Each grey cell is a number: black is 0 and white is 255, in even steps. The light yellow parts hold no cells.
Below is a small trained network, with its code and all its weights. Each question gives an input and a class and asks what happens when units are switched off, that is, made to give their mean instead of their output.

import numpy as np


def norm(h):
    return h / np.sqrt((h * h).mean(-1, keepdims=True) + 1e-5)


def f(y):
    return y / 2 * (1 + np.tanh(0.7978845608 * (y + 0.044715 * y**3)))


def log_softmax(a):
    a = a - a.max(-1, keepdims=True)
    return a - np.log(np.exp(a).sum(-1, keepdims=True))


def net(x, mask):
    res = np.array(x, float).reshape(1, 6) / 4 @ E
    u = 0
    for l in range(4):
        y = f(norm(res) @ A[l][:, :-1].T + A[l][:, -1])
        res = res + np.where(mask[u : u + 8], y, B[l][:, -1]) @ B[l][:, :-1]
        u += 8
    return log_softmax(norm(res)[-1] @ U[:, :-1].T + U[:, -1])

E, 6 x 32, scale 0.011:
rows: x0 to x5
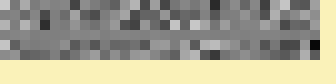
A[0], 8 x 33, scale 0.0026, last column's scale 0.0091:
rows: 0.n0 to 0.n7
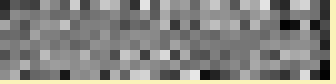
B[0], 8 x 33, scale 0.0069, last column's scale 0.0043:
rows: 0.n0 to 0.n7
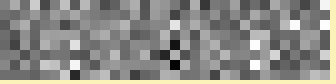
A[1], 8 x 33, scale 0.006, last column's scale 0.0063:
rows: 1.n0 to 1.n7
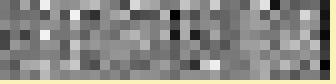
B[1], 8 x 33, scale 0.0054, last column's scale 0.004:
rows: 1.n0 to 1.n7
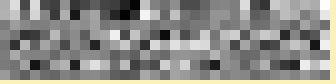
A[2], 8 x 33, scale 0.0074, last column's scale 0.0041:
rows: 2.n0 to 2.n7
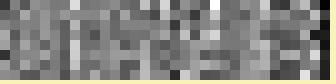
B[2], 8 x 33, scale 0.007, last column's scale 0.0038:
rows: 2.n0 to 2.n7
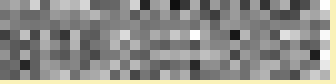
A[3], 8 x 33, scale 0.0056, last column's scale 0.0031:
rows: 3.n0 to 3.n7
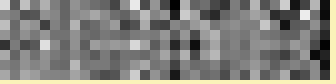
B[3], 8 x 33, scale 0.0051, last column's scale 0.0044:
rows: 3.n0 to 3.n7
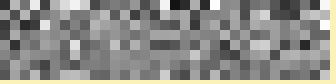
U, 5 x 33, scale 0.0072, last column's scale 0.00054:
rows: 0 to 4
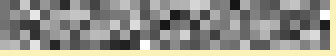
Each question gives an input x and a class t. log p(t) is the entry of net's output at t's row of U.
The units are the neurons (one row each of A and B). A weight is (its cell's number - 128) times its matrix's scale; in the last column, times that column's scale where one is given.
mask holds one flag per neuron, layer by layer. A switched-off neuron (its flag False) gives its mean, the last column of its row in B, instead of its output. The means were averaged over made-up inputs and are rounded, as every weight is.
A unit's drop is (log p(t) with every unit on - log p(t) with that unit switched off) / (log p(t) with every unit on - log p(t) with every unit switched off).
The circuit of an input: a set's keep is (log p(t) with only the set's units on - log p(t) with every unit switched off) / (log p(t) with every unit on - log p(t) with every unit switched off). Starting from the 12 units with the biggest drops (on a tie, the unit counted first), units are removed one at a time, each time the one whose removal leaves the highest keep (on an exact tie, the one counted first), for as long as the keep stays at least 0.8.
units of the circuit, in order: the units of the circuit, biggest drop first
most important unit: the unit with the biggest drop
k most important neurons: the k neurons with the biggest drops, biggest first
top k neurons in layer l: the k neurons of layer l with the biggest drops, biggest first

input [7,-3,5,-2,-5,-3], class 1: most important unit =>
3.n0
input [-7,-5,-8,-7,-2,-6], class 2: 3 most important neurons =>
1.n3; 3.n4; 0.n5
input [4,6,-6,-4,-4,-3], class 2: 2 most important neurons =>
1.n3; 1.n0
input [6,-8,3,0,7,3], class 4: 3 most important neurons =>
1.n0; 1.n4; 2.n5
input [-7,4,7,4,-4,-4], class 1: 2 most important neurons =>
2.n0; 0.n0
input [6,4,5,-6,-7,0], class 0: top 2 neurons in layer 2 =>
2.n5; 2.n0
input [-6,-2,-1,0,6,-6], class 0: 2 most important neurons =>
2.n3; 0.n2
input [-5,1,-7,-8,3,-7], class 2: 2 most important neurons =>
1.n3; 3.n4
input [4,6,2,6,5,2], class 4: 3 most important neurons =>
1.n1; 1.n4; 2.n5
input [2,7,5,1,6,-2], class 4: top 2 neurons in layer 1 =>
1.n1; 1.n4
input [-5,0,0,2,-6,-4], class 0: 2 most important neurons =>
1.n4; 2.n5
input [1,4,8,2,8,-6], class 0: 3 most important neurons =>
2.n3; 0.n5; 1.n3
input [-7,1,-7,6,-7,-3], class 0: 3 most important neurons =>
1.n4; 2.n5; 3.n0
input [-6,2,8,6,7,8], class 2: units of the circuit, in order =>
2.n6
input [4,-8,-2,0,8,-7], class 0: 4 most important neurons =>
2.n3; 1.n1; 0.n2; 3.n5
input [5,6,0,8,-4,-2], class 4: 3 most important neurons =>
1.n1; 0.n0; 2.n0
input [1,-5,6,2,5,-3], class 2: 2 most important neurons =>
1.n4; 2.n6
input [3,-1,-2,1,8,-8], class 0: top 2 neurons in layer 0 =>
0.n2; 0.n7
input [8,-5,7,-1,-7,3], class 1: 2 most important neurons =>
3.n0; 0.n2
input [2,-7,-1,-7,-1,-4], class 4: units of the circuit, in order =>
1.n0
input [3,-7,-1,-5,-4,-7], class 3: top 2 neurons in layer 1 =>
1.n6; 1.n1
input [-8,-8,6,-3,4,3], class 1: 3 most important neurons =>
2.n0; 0.n0; 1.n1
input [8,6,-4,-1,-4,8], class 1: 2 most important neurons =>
3.n0; 1.n6
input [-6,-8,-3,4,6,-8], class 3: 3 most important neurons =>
1.n6; 2.n1; 1.n1
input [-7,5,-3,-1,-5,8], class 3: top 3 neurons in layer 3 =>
3.n1; 3.n0; 3.n7
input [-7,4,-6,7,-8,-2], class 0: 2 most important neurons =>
1.n4; 2.n5
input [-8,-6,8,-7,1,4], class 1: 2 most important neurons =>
2.n0; 0.n0
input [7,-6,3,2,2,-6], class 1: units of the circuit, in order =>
3.n0
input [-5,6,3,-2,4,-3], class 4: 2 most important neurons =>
1.n1; 3.n0
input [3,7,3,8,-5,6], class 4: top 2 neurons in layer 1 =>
1.n1; 1.n6
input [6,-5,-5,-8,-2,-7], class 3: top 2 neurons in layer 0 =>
0.n0; 0.n2
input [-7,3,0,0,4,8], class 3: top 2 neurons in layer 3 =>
3.n1; 3.n0
